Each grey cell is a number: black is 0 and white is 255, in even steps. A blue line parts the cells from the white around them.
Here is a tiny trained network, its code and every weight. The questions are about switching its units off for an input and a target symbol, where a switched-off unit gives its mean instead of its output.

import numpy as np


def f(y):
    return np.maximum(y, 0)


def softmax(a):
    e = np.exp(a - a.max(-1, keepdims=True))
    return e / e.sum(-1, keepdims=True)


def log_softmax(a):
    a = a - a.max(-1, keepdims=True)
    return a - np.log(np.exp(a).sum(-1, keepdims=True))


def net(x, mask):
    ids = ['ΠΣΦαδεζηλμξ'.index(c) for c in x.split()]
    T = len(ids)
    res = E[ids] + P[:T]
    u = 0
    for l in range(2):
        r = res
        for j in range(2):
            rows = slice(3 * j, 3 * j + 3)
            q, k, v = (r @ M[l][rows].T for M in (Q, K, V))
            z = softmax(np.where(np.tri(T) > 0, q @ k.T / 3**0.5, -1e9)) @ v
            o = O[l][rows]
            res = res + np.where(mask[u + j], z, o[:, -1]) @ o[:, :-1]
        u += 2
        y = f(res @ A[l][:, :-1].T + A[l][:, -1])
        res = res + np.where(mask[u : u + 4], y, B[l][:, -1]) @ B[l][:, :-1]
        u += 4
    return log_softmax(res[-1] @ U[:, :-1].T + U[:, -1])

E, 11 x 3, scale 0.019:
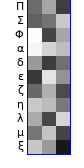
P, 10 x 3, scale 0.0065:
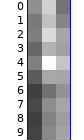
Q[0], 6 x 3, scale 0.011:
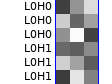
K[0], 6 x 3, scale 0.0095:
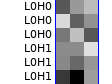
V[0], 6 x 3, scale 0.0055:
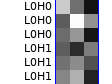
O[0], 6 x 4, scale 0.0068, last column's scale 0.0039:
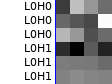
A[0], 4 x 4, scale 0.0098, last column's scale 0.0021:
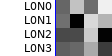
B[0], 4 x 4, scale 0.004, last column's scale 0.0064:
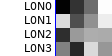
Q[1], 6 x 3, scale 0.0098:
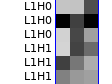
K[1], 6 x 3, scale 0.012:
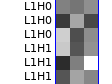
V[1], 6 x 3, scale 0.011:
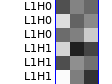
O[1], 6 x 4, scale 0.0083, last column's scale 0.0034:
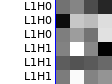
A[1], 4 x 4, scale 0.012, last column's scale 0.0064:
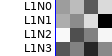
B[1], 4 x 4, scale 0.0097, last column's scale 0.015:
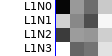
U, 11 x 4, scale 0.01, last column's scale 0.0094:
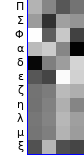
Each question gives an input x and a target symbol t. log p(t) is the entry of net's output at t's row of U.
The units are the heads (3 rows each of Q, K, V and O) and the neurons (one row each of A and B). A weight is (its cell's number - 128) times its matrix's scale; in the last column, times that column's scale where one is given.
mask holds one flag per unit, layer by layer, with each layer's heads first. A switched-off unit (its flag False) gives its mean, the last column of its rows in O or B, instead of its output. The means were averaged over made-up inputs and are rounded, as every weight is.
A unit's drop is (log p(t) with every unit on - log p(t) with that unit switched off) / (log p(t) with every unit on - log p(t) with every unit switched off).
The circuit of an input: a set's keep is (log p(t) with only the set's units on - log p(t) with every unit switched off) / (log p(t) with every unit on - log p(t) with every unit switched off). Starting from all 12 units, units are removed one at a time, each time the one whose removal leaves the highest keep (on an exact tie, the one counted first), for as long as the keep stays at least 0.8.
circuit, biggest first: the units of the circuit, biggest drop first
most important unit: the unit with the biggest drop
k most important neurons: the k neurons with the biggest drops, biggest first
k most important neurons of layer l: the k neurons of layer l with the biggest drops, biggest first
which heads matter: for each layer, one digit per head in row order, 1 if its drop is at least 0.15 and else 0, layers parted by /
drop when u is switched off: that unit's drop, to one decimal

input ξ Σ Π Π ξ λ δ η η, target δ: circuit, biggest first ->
L1N1, L1N3
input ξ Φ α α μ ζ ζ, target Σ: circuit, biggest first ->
L1H1, L0N1, L1H0
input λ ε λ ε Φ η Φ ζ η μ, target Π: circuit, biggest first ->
L1H0
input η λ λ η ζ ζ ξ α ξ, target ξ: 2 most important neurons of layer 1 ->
L1N0, L1N1
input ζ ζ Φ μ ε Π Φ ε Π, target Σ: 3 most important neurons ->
L1N1, L0N1, L0N0
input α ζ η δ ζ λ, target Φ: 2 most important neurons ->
L1N1, L1N0
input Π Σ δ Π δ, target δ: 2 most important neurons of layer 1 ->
L1N3, L1N1
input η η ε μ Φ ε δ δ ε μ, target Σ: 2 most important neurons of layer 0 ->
L0N1, L0N0
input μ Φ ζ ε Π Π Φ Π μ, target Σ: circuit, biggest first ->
L1H1, L0N0
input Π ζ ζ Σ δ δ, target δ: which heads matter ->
00 / 01
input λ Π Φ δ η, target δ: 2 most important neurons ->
L1N3, L1N1
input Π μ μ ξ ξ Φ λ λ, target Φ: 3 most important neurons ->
L1N1, L0N1, L1N0
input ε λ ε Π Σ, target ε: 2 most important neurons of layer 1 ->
L1N3, L1N0
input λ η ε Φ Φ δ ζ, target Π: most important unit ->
L0H0
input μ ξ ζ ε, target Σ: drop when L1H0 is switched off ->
0.1
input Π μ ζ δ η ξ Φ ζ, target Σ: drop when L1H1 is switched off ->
0.3
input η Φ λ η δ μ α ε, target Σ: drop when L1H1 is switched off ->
0.3
